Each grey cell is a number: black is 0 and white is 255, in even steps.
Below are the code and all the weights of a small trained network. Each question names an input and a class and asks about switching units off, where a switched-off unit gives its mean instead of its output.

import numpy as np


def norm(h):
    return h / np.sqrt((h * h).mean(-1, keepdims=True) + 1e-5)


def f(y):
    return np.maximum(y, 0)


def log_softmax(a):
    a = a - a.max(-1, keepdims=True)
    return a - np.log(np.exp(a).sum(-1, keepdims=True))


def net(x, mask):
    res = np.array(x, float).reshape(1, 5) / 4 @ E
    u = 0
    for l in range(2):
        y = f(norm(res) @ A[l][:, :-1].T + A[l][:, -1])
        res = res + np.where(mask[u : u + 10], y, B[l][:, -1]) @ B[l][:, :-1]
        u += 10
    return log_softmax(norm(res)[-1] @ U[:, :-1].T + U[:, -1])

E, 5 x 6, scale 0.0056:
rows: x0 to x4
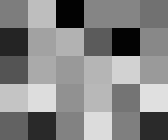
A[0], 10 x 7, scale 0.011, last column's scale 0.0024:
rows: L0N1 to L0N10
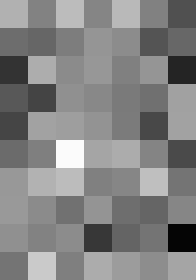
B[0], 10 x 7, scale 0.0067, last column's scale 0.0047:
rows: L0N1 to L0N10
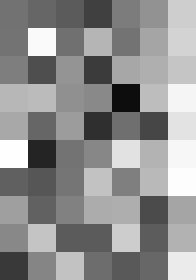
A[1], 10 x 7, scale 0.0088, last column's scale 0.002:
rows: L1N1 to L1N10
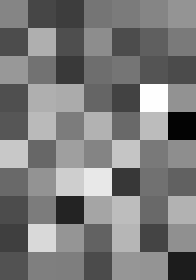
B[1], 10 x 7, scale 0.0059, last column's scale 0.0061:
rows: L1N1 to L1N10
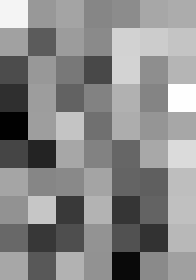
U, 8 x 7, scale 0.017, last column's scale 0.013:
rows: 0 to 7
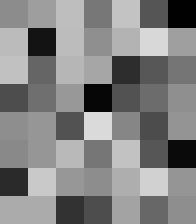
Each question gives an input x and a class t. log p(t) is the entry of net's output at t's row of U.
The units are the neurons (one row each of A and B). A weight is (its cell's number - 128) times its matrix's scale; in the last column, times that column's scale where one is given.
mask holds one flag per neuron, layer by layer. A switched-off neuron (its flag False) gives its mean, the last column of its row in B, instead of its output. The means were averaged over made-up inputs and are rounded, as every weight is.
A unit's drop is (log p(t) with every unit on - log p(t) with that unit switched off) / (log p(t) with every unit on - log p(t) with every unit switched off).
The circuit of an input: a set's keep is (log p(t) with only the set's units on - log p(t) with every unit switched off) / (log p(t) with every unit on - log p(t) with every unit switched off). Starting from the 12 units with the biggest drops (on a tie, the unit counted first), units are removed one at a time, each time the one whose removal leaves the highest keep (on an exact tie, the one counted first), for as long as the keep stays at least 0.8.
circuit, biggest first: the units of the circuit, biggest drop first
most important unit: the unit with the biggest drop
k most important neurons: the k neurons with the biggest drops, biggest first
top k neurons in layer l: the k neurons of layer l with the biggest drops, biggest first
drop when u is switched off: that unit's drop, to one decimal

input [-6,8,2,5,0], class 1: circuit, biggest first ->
L0N6
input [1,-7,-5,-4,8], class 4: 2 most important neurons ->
L0N2; L0N6
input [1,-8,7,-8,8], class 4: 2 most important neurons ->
L1N8; L0N2
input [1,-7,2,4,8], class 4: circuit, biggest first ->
L1N8; L1N2
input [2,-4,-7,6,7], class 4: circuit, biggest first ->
L0N6; L0N4
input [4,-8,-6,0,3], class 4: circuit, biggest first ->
L1N8; L0N6
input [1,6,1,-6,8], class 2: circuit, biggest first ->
L0N4; L1N7
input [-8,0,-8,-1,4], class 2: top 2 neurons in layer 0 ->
L0N4; L0N3
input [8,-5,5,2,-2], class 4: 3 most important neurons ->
L0N4; L1N9; L1N8
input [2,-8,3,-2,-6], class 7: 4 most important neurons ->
L0N6; L1N8; L0N3; L1N2
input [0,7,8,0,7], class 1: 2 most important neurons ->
L0N6; L0N3
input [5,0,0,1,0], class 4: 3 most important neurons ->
L0N4; L1N9; L0N8
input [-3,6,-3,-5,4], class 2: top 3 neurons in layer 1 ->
L1N7; L1N3; L1N5
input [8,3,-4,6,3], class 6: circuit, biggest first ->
L1N5
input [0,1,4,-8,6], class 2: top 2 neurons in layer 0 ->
L0N4; L0N5
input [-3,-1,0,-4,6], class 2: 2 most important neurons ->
L0N4; L0N2
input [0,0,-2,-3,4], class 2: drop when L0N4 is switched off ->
0.2
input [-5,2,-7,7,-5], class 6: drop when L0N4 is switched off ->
0.0
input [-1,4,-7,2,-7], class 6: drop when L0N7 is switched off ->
0.2
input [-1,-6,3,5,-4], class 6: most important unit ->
L0N10
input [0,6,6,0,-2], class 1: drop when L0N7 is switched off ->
0.1
